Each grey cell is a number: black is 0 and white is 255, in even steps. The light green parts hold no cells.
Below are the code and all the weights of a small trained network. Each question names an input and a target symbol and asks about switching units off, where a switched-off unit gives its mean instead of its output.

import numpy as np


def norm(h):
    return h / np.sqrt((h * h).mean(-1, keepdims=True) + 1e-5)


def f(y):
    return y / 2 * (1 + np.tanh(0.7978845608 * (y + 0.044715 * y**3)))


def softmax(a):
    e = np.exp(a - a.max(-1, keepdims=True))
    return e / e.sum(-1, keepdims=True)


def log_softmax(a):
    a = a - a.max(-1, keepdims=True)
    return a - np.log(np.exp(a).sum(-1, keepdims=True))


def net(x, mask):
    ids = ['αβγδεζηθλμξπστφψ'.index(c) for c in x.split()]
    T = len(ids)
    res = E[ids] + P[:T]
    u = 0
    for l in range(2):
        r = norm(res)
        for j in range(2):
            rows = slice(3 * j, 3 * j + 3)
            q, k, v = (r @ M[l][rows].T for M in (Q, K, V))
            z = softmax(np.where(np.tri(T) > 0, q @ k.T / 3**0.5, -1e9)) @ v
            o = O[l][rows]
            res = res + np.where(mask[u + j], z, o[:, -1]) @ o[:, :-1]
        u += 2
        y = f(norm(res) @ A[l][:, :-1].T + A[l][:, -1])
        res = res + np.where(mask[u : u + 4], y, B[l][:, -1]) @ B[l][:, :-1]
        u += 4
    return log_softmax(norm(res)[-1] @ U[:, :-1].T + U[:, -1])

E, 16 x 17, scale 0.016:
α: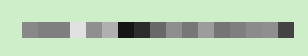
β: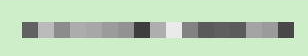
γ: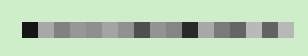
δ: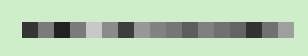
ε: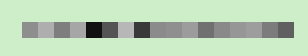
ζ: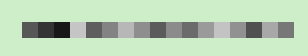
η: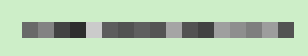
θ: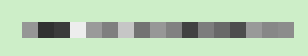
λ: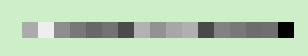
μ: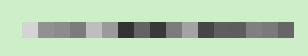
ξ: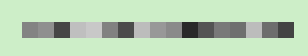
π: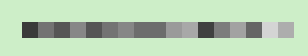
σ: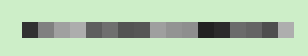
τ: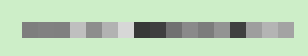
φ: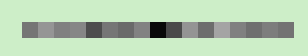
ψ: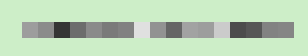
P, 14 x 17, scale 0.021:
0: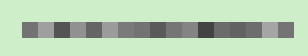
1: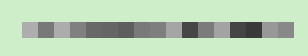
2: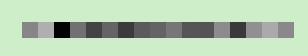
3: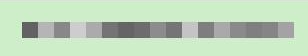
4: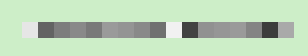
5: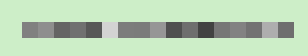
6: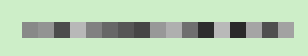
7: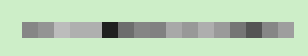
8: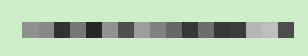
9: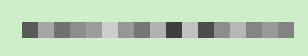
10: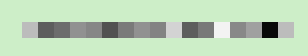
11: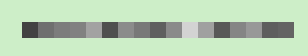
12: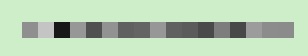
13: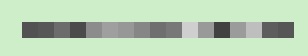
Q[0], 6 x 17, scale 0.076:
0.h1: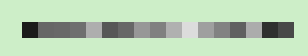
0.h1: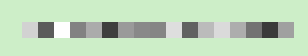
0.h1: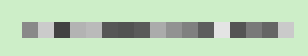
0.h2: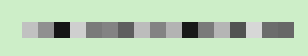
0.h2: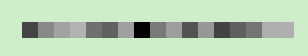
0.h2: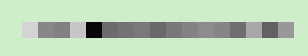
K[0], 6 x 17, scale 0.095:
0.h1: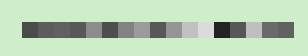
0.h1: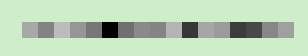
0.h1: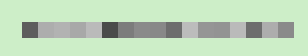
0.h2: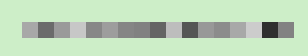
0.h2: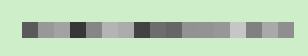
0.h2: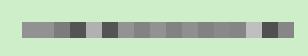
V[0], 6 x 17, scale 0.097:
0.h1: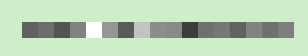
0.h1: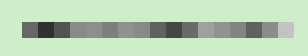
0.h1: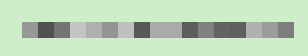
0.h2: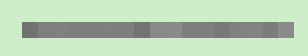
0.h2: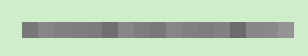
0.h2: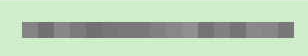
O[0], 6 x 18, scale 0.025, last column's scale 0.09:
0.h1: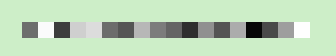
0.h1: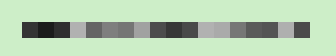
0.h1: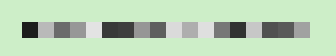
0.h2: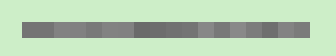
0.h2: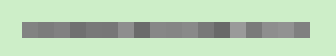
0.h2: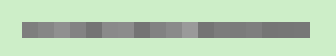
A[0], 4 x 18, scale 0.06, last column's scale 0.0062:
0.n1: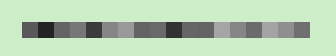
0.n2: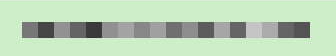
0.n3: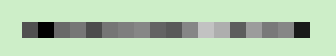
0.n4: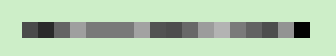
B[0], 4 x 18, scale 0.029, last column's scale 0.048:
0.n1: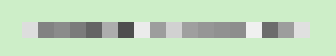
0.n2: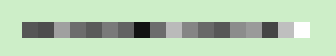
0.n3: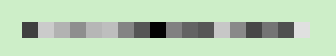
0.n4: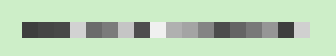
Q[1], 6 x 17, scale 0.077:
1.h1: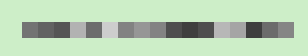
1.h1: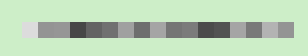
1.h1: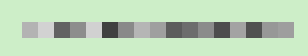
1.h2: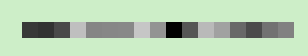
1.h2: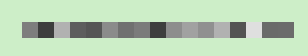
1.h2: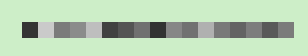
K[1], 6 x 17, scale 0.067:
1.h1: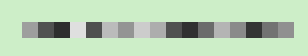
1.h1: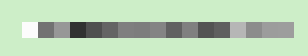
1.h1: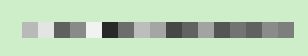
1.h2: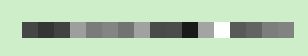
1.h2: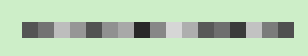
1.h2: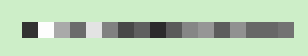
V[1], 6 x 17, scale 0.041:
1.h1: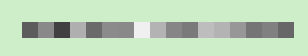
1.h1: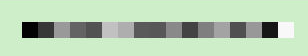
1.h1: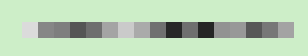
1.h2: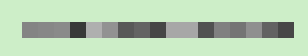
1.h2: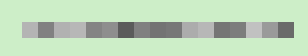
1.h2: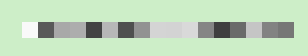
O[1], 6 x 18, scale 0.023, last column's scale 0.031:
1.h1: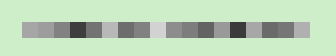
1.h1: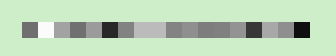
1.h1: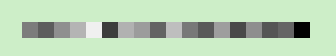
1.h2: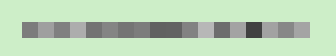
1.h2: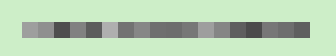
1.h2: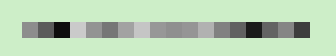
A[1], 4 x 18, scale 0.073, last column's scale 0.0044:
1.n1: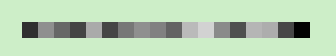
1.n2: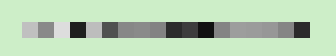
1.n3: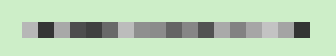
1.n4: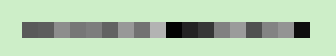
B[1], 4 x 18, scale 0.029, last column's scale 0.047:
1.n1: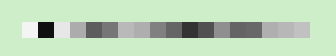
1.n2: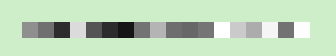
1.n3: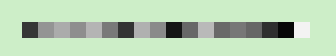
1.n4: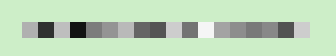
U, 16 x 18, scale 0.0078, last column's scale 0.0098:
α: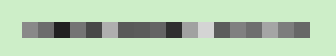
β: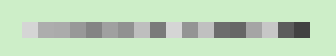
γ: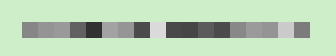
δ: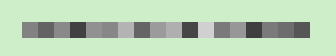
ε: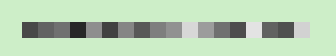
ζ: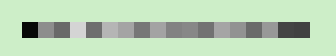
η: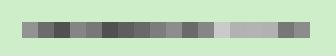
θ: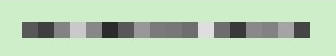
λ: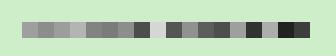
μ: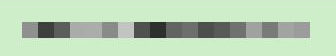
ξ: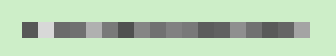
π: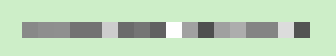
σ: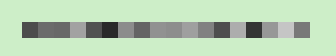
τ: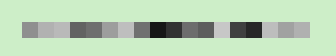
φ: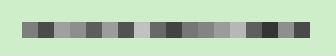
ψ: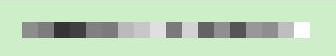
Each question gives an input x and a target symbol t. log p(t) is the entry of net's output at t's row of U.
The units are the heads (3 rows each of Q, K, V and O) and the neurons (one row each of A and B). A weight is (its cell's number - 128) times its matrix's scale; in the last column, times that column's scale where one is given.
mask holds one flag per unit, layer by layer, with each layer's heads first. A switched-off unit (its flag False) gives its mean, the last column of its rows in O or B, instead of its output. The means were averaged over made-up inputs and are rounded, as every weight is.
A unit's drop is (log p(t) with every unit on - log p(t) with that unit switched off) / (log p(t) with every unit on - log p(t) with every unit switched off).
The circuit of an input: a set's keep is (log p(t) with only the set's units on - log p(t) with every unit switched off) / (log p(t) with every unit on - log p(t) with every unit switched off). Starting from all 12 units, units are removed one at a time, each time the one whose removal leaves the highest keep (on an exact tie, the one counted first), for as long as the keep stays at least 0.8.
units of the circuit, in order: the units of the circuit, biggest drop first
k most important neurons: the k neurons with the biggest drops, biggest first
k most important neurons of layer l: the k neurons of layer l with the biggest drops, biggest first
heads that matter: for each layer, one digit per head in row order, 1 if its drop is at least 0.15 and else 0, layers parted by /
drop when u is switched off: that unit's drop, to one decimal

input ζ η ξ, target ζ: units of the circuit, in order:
(0.h1 0.n4 0.n3)
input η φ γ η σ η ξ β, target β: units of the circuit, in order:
(0.h1 1.n1)
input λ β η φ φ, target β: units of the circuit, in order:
(0.h1 1.n1)
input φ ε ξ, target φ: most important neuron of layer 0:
(0.n1)
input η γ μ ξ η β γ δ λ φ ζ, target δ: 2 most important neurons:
(1.n4 0.n4)
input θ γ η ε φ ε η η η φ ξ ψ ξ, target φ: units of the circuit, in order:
(0.h1 1.n3 0.n1)
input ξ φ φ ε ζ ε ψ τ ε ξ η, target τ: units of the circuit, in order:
(0.h1 1.n1 0.n3 1.h1)
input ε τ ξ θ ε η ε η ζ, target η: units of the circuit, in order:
(1.n2 1.h2 0.h1)
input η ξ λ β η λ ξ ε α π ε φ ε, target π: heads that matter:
10 / 00
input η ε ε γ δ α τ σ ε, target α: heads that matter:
10 / 11
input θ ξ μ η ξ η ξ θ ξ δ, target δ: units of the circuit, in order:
(0.h1 1.n4 1.h2)
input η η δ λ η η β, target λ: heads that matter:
10 / 01
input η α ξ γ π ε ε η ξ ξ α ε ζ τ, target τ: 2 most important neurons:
(1.n1 0.n3)
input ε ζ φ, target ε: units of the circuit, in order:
(0.h1)
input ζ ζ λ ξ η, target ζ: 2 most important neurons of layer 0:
(0.n4 0.n3)
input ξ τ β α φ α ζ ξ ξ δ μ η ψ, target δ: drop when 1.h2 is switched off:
0.1
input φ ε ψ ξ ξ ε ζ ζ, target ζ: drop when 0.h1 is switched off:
1.4
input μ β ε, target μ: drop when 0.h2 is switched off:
0.0
